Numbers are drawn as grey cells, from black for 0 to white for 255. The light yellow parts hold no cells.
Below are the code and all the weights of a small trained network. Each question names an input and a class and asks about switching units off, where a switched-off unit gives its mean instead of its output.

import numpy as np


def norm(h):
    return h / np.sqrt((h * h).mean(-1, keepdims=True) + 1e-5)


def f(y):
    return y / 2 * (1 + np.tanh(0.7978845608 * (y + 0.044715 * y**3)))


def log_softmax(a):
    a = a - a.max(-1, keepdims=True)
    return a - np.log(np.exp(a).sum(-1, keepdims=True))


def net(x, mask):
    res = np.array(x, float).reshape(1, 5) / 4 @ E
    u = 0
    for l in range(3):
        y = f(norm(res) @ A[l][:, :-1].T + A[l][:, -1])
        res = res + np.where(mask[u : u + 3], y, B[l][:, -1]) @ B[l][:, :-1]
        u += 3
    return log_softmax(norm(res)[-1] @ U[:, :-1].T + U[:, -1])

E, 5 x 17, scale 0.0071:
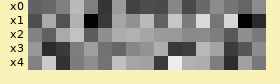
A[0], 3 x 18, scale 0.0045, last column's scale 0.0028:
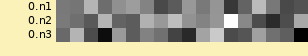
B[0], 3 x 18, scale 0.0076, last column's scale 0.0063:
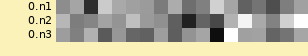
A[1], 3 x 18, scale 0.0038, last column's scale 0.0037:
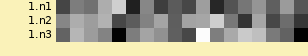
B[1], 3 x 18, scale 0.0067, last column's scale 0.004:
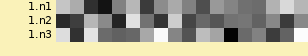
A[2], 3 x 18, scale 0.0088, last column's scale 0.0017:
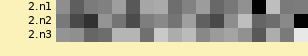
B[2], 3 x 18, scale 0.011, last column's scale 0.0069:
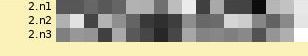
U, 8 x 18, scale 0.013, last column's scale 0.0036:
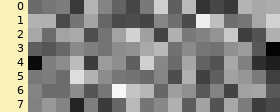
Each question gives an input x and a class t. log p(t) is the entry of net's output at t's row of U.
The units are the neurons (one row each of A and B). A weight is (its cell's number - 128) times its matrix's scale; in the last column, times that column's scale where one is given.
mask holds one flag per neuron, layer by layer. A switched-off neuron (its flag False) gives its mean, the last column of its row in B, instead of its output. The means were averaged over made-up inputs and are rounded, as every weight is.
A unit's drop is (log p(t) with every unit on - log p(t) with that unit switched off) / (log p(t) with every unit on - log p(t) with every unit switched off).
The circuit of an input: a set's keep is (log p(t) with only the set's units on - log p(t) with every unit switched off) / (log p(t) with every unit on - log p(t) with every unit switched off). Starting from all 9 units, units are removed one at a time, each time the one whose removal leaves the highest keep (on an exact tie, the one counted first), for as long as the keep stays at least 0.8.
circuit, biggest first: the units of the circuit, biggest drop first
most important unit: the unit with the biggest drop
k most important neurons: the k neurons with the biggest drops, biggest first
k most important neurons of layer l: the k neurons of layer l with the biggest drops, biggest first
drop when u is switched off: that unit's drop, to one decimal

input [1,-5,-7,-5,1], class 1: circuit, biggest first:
[0.n3]
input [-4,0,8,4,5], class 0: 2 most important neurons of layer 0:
[0.n3, 0.n1]
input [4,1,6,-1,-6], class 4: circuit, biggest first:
[0.n2, 2.n3]
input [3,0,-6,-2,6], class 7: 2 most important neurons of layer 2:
[2.n2, 2.n3]
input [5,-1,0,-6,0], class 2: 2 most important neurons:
[2.n1, 2.n3]
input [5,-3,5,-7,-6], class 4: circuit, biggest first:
[0.n2, 2.n3, 1.n2, 0.n1]
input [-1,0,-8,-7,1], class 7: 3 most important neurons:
[0.n3, 2.n2, 0.n2]
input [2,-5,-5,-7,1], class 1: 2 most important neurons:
[2.n1, 0.n3]
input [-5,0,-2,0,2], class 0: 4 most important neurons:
[2.n2, 0.n2, 2.n3, 0.n1]
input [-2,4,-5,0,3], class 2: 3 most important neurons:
[1.n3, 2.n3, 2.n2]
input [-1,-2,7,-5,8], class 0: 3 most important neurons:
[2.n1, 2.n3, 0.n2]
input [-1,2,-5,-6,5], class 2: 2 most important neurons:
[2.n3, 1.n3]
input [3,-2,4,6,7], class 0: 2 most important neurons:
[2.n1, 0.n3]
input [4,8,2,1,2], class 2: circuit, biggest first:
[1.n3]
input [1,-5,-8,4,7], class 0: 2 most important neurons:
[2.n1, 0.n2]
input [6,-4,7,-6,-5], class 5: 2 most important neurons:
[2.n1, 2.n3]
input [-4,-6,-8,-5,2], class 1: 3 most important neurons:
[0.n3, 2.n1, 1.n3]
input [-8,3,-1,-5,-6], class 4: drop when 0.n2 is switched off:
0.1
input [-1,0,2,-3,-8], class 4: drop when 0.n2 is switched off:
0.1
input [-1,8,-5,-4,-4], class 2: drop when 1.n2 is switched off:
0.0
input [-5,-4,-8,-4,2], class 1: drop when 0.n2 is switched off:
-0.1
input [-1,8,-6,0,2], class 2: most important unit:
1.n3
